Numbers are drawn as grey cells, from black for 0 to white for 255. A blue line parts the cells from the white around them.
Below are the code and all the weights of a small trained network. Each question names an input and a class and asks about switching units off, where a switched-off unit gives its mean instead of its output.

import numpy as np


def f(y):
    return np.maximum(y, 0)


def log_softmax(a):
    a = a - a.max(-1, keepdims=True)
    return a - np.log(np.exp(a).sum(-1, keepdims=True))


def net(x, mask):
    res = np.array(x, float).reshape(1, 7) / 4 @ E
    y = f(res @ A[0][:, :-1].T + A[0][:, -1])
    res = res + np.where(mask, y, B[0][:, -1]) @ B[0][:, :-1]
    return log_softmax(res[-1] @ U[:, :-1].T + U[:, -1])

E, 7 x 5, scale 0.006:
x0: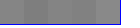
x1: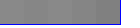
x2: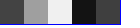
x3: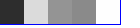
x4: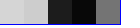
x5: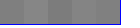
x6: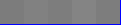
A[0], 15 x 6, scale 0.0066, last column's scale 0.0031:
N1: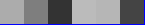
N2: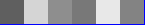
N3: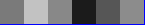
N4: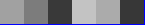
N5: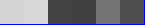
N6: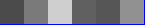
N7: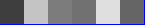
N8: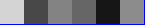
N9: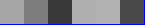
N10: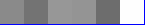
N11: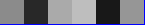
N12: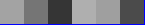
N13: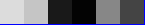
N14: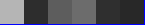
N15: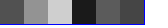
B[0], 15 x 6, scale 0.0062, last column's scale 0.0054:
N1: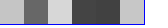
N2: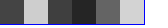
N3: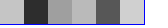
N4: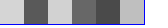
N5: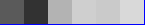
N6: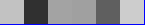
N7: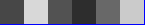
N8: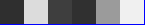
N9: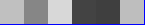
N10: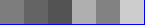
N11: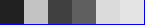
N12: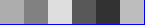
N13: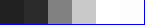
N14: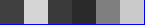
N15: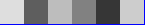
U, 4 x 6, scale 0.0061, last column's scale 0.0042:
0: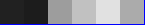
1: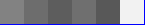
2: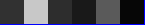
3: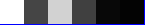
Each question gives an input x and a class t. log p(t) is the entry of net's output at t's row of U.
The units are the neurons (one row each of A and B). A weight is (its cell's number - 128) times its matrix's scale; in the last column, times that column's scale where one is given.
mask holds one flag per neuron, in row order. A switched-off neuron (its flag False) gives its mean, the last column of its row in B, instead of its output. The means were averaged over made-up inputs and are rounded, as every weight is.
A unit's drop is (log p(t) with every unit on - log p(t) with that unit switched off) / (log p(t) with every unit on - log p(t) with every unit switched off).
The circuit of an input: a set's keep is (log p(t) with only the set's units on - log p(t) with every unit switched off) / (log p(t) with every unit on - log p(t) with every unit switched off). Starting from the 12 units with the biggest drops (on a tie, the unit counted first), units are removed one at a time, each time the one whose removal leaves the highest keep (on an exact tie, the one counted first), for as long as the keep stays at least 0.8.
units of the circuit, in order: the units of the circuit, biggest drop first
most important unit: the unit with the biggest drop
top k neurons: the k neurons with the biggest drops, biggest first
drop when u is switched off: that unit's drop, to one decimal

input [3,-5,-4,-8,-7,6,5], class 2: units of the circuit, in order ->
(N11, N14, N8)
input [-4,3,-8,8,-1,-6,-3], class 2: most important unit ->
N2
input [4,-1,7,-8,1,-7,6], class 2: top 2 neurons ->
(N8, N11)
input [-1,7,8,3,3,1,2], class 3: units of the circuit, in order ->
(N15, N3)
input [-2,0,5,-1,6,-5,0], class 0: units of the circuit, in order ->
(N13, N5)
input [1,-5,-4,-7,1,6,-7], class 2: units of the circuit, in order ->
(N8, N14)
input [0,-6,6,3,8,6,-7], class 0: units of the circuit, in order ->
(N13, N5)
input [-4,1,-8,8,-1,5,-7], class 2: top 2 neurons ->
(N2, N7)
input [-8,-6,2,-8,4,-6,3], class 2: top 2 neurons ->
(N8, N14)
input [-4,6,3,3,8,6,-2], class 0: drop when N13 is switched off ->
0.3
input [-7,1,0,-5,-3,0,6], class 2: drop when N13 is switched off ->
0.2
